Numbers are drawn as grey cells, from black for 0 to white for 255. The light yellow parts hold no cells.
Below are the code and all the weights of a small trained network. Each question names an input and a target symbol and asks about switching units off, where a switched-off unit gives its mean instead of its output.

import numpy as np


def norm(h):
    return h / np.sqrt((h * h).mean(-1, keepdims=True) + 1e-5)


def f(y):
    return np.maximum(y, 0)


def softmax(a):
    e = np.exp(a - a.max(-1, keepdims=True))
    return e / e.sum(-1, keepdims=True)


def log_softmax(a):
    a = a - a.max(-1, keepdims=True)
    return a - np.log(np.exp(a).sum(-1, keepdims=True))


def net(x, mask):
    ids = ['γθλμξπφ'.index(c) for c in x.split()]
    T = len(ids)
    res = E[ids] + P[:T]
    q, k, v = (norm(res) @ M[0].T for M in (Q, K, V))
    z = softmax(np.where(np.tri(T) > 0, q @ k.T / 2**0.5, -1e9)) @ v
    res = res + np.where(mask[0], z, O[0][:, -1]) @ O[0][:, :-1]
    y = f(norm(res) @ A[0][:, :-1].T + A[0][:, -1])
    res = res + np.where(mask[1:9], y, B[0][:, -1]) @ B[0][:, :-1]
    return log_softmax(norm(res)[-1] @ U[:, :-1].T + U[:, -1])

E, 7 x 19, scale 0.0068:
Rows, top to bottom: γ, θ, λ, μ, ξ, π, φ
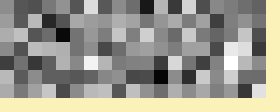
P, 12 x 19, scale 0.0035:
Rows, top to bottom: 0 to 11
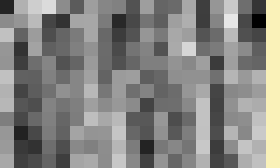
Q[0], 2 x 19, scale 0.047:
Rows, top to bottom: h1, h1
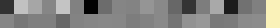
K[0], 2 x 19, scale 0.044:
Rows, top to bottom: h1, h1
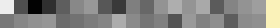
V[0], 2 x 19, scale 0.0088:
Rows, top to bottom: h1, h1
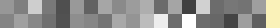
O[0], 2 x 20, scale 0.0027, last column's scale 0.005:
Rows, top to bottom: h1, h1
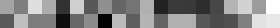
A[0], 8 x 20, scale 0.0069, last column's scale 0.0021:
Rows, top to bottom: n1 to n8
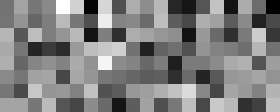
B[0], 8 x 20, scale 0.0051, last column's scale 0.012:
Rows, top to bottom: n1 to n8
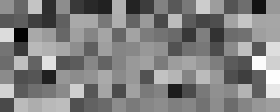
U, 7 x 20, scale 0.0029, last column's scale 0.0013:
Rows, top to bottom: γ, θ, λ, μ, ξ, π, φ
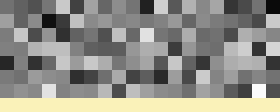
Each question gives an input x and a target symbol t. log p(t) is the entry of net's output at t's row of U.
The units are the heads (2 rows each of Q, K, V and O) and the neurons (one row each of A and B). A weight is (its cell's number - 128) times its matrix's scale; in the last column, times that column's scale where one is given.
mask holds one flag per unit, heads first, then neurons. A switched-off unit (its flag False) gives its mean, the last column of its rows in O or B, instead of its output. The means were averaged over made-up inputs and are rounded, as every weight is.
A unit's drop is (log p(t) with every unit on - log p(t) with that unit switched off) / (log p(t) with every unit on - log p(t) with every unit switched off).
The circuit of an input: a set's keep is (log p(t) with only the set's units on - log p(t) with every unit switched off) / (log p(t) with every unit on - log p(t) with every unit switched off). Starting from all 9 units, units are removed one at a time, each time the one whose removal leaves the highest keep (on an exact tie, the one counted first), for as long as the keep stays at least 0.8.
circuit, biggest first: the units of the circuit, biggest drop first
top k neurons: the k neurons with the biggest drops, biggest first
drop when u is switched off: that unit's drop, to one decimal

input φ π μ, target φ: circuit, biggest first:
(h1 n5 n4)
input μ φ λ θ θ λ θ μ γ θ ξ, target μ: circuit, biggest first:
(n4 n6 h1)
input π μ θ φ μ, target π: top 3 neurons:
(n1 n5 n2)
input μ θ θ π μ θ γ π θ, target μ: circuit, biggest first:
(n4 h1 n6)
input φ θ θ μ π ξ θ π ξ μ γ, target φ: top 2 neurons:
(n5 n1)
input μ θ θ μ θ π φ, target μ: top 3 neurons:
(n6 n5 n4)
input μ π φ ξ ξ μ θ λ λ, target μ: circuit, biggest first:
(h1 n4 n6)
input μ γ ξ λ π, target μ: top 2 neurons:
(n4 n6)
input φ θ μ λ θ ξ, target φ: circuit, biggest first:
(h1 n5)
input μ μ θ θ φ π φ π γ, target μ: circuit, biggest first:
(h1 n6 n4)
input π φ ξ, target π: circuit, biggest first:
(h1 n1 n5 n7)
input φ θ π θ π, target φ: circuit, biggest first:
(h1 n5 n1)
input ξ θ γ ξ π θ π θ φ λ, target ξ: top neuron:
(n2)
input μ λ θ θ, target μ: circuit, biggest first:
(n6 h1 n7)
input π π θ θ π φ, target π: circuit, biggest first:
(h1 n1 n2 n5)
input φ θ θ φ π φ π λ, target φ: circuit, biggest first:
(h1 n5)
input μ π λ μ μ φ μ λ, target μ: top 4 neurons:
(n6 n4 n5 n2)
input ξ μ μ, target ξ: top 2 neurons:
(n2 n4)
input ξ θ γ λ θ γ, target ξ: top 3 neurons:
(n2 n6 n1)
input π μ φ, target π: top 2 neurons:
(n1 n2)
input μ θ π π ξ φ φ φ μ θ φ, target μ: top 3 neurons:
(n4 n6 n5)
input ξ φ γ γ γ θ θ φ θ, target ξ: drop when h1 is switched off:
1.0
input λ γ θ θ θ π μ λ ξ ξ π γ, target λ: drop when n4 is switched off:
0.0
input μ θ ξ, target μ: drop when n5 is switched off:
0.2
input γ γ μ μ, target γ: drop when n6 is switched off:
-0.1
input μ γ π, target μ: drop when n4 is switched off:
0.5
